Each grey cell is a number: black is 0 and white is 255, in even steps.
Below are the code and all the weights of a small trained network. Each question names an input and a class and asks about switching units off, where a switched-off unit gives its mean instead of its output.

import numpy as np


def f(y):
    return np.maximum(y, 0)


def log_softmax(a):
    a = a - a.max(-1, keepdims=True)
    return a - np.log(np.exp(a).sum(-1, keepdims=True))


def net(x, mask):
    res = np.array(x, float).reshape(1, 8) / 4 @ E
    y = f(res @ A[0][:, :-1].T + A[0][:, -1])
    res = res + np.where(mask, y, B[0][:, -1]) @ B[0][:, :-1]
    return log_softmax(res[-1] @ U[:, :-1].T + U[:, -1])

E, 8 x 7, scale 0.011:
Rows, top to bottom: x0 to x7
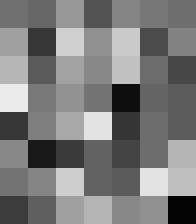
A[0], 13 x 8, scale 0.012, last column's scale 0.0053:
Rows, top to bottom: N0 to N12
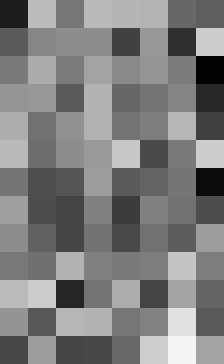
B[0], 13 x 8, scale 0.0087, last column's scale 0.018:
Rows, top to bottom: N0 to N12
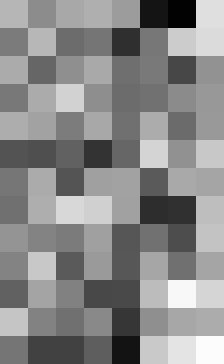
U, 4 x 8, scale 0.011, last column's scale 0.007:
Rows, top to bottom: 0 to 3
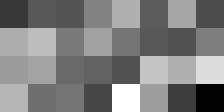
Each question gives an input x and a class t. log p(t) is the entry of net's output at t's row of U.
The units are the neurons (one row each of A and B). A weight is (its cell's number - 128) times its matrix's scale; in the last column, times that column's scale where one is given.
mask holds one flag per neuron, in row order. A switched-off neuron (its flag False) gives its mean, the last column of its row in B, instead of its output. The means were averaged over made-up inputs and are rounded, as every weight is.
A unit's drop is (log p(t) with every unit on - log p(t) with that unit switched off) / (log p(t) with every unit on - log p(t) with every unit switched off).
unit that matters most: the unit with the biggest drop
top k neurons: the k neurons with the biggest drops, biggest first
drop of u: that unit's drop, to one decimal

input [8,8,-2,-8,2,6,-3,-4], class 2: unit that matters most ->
N11
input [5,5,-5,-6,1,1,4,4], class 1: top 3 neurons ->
N0, N10, N5
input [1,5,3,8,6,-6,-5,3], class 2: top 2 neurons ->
N5, N0
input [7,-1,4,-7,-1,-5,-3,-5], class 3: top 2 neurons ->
N12, N1
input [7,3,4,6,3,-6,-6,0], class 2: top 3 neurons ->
N5, N0, N7
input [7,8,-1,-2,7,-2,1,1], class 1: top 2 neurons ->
N12, N10
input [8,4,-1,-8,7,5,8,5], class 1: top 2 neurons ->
N0, N10
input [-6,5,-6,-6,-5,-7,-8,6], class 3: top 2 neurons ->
N5, N1
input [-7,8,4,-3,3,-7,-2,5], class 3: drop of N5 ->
0.5
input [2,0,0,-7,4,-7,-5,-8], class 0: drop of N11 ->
0.4
